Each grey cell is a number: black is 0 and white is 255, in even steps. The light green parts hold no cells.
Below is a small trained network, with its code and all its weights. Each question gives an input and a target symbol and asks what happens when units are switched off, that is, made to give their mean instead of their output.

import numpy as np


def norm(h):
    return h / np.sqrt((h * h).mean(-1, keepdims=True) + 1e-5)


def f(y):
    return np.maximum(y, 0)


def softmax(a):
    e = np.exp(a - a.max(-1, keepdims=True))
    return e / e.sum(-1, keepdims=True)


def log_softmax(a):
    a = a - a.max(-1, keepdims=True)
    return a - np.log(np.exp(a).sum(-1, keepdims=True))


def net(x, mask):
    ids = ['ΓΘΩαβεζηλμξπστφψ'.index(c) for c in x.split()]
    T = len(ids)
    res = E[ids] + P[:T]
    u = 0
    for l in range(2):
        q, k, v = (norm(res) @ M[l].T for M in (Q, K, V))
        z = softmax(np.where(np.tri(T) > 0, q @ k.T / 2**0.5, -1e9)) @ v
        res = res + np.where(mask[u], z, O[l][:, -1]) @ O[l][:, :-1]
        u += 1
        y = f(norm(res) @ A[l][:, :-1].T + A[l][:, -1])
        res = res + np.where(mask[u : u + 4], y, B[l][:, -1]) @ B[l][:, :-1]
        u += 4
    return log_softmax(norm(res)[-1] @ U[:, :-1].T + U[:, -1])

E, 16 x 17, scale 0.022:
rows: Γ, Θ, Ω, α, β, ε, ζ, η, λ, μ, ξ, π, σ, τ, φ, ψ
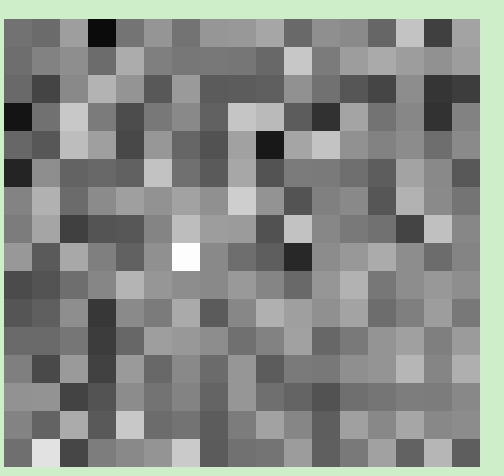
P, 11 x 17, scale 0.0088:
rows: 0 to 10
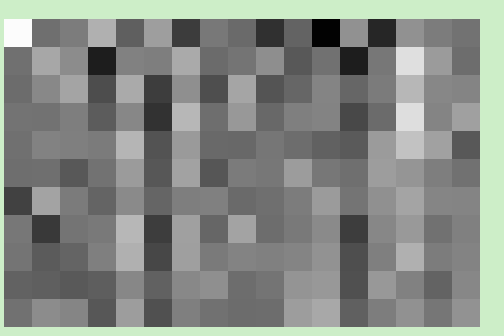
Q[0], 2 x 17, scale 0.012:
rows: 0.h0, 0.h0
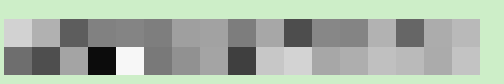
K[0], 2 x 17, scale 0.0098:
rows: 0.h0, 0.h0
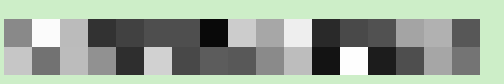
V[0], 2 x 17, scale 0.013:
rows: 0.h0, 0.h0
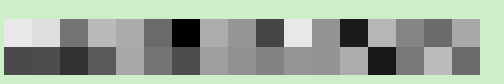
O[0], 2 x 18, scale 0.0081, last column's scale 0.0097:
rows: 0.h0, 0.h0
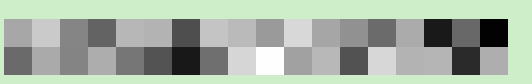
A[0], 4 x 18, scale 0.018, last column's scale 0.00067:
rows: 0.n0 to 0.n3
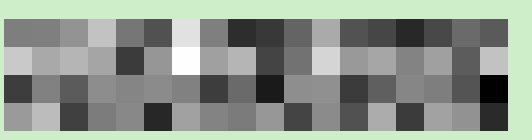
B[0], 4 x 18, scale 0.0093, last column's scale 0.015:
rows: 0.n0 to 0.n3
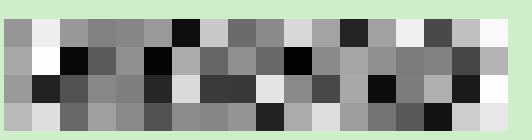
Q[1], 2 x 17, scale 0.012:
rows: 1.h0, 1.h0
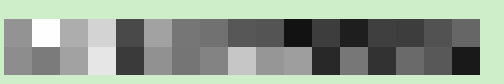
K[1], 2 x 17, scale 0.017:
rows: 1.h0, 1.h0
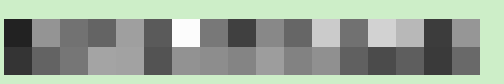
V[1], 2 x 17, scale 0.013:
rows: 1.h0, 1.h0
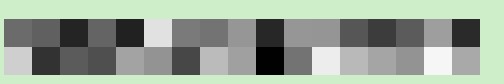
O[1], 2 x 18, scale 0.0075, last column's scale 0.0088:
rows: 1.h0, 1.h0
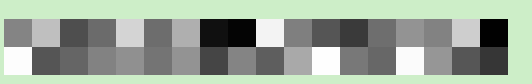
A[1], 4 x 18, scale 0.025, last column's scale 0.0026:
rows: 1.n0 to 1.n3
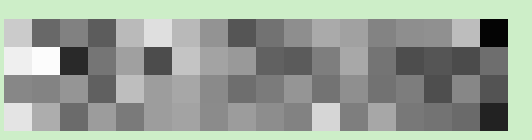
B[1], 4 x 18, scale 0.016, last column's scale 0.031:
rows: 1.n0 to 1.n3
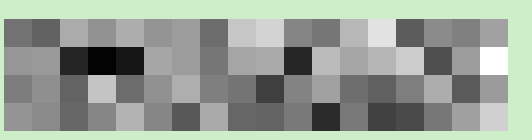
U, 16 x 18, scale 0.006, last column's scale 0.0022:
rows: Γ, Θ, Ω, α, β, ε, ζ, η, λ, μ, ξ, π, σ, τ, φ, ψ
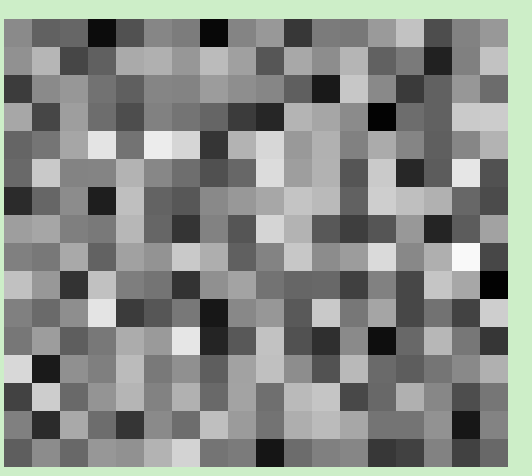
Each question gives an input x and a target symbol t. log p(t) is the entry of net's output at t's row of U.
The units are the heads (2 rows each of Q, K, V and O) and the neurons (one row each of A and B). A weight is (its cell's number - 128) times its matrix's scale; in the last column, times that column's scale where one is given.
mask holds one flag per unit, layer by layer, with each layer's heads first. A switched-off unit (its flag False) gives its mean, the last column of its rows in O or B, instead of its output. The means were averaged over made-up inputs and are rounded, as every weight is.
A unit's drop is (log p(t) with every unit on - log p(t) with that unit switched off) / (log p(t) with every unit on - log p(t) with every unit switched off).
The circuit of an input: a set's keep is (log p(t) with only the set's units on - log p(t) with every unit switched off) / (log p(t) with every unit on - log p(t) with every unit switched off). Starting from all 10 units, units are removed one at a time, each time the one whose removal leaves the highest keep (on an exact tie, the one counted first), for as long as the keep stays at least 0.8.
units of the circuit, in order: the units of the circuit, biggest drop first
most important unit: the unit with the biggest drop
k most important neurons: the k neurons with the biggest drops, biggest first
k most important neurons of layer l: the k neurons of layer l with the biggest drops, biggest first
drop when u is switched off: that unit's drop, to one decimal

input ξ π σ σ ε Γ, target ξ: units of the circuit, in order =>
[0.h0, 1.n1]
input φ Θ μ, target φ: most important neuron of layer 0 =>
[0.n2]
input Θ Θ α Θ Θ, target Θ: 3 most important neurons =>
[0.n2, 0.n1, 1.n3]
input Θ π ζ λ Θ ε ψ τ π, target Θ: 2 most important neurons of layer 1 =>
[1.n3, 1.n2]
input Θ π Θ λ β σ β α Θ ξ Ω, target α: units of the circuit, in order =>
[0.h0, 1.n1, 0.n0]
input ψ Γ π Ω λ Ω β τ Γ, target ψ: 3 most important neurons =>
[1.n2, 0.n3, 1.n1]
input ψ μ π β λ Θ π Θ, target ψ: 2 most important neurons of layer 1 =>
[1.n2, 1.n1]
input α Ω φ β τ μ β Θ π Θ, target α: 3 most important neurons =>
[1.n1, 0.n1, 0.n0]
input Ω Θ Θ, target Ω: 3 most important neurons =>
[1.n1, 0.n0, 0.n2]
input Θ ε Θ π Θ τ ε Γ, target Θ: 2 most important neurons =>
[0.n2, 0.n1]
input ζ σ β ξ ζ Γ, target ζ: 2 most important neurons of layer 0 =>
[0.n3, 0.n2]
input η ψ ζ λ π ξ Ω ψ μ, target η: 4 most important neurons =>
[1.n1, 0.n3, 0.n1, 0.n2]
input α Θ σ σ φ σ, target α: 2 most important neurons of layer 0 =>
[0.n1, 0.n0]
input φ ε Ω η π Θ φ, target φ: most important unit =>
1.h0
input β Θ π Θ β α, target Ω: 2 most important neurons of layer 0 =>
[0.n3, 0.n0]
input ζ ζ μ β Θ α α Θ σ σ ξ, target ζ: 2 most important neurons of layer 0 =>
[0.n3, 0.n2]
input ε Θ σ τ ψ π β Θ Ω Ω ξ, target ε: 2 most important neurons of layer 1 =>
[1.n1, 1.n3]
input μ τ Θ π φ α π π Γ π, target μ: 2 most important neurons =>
[0.n3, 1.n1]
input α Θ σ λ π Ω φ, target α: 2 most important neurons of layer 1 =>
[1.n1, 1.n0]
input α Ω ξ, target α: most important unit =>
0.h0
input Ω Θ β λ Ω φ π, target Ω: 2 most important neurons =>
[0.n0, 1.n1]
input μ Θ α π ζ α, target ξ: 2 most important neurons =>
[1.n1, 1.n3]
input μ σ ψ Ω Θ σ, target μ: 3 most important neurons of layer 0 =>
[0.n3, 0.n2, 0.n1]
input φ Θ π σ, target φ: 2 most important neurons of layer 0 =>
[0.n2, 0.n3]
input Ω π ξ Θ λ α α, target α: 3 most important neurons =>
[1.n1, 0.n0, 0.n3]
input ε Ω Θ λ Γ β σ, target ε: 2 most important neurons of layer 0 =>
[0.n1, 0.n2]
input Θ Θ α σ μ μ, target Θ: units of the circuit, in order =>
[0.h0]
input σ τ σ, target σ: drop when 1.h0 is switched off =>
0.4
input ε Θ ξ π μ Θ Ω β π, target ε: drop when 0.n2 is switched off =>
0.2
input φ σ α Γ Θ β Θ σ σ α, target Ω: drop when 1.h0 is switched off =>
0.3
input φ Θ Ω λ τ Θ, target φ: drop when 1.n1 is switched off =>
0.3
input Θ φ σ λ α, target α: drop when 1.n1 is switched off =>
0.4
